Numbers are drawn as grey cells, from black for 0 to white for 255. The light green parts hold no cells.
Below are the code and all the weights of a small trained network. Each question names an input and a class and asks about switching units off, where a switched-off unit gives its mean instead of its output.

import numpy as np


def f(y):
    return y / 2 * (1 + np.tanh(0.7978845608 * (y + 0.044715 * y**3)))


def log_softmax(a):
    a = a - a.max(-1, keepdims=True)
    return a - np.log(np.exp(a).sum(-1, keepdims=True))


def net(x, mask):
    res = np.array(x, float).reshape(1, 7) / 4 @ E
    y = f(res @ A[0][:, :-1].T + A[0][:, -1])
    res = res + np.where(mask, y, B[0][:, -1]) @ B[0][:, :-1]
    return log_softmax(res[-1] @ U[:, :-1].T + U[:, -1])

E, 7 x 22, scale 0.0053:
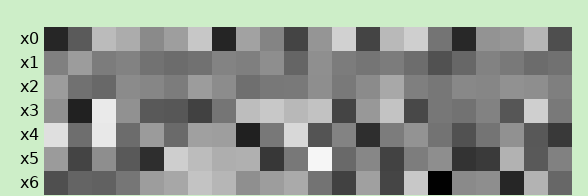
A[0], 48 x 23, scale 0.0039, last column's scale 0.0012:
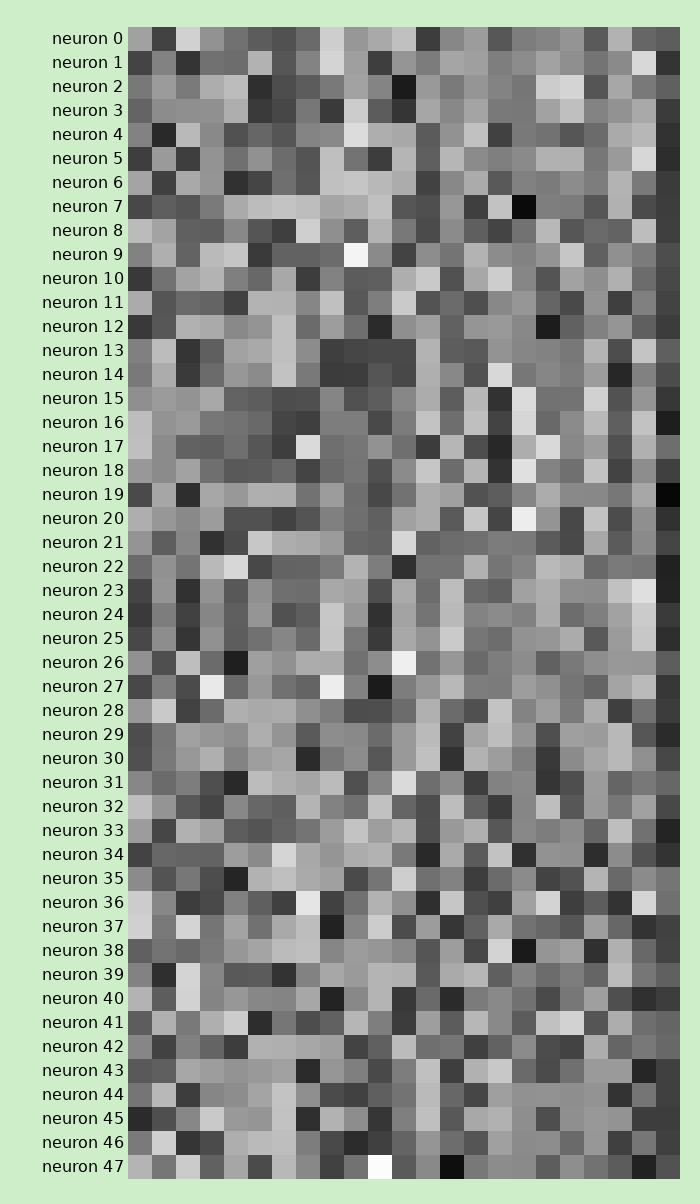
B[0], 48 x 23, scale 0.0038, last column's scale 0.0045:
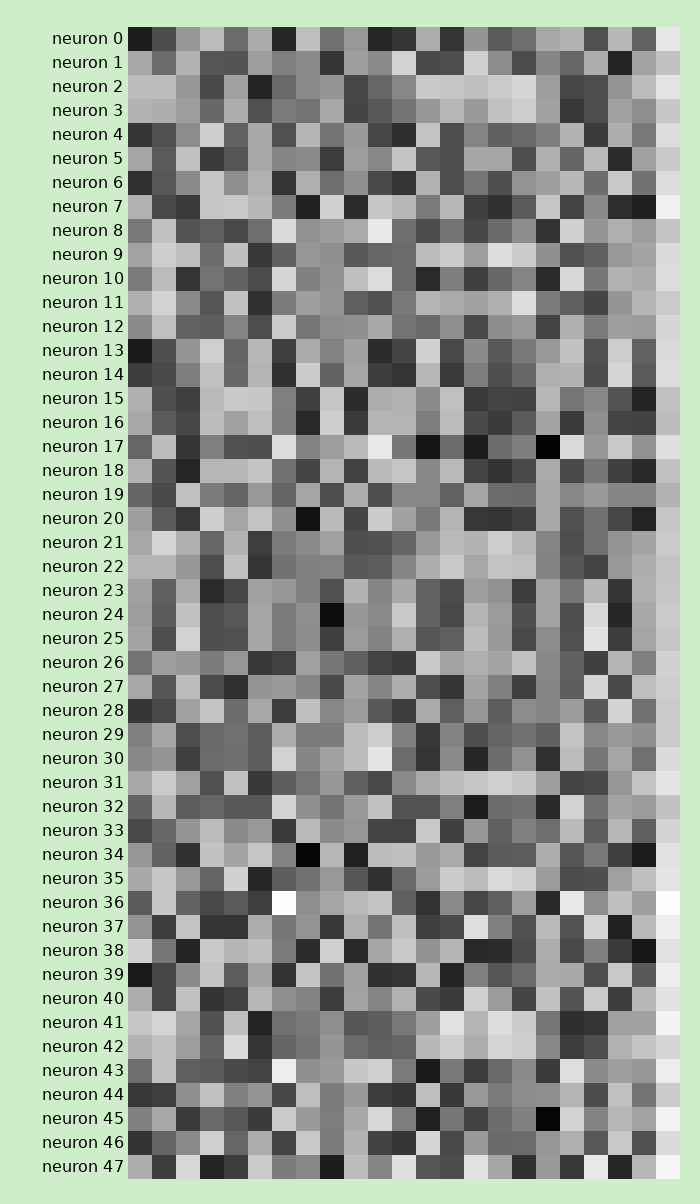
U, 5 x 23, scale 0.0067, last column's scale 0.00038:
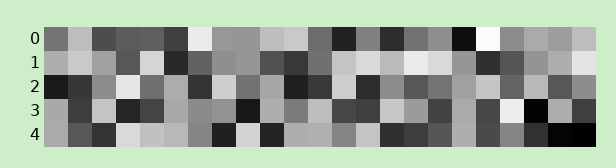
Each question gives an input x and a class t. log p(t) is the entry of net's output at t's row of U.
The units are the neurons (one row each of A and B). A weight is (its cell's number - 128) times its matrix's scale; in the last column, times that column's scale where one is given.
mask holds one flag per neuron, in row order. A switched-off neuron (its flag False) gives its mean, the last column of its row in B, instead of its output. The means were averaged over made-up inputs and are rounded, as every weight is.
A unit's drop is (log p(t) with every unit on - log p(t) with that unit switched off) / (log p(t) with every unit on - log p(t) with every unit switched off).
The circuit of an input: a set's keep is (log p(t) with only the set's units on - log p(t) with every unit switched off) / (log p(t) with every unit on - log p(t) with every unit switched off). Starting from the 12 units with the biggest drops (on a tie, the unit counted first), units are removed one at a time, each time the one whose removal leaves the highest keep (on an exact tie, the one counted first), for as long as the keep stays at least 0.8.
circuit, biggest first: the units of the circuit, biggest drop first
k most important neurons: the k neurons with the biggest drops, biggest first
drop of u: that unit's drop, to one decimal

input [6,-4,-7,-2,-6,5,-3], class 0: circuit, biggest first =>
neuron 45
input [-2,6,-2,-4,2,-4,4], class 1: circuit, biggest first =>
neuron 41; neuron 2
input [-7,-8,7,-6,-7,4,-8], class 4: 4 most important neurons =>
neuron 20; neuron 15; neuron 18; neuron 16
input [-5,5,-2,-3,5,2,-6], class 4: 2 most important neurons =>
neuron 20; neuron 18
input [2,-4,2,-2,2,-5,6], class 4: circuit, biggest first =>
neuron 7; neuron 38
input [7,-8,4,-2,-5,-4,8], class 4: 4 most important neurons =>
neuron 7; neuron 38; neuron 34; neuron 36
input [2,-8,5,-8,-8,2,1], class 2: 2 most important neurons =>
neuron 13; neuron 46
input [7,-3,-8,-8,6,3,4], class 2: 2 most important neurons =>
neuron 14; neuron 46
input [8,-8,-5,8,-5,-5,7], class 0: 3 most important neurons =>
neuron 45; neuron 10; neuron 43
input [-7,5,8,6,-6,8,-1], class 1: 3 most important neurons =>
neuron 35; neuron 31; neuron 26
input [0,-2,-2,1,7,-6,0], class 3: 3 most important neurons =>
neuron 47; neuron 37; neuron 40
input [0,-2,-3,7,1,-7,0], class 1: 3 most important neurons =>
neuron 41; neuron 2; neuron 9
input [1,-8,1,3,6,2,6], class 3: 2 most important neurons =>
neuron 47; neuron 37
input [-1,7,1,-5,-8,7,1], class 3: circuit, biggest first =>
neuron 24
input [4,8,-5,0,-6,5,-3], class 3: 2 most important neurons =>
neuron 27; neuron 24
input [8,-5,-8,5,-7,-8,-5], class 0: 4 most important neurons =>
neuron 45; neuron 10; neuron 30; neuron 43
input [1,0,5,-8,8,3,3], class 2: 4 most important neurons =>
neuron 14; neuron 46; neuron 13; neuron 44
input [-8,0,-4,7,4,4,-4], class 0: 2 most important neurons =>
neuron 36; neuron 17
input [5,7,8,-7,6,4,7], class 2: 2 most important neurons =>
neuron 14; neuron 46
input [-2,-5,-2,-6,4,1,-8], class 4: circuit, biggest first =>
neuron 20
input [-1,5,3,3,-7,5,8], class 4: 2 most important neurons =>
neuron 38; neuron 7
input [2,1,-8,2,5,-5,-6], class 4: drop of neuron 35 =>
0.1
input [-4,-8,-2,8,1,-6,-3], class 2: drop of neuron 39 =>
0.2
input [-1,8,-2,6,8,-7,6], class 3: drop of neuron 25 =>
-0.1
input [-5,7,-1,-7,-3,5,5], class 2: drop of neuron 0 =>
0.0
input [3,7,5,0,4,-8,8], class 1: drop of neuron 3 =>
0.1
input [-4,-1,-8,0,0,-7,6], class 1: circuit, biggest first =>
neuron 2
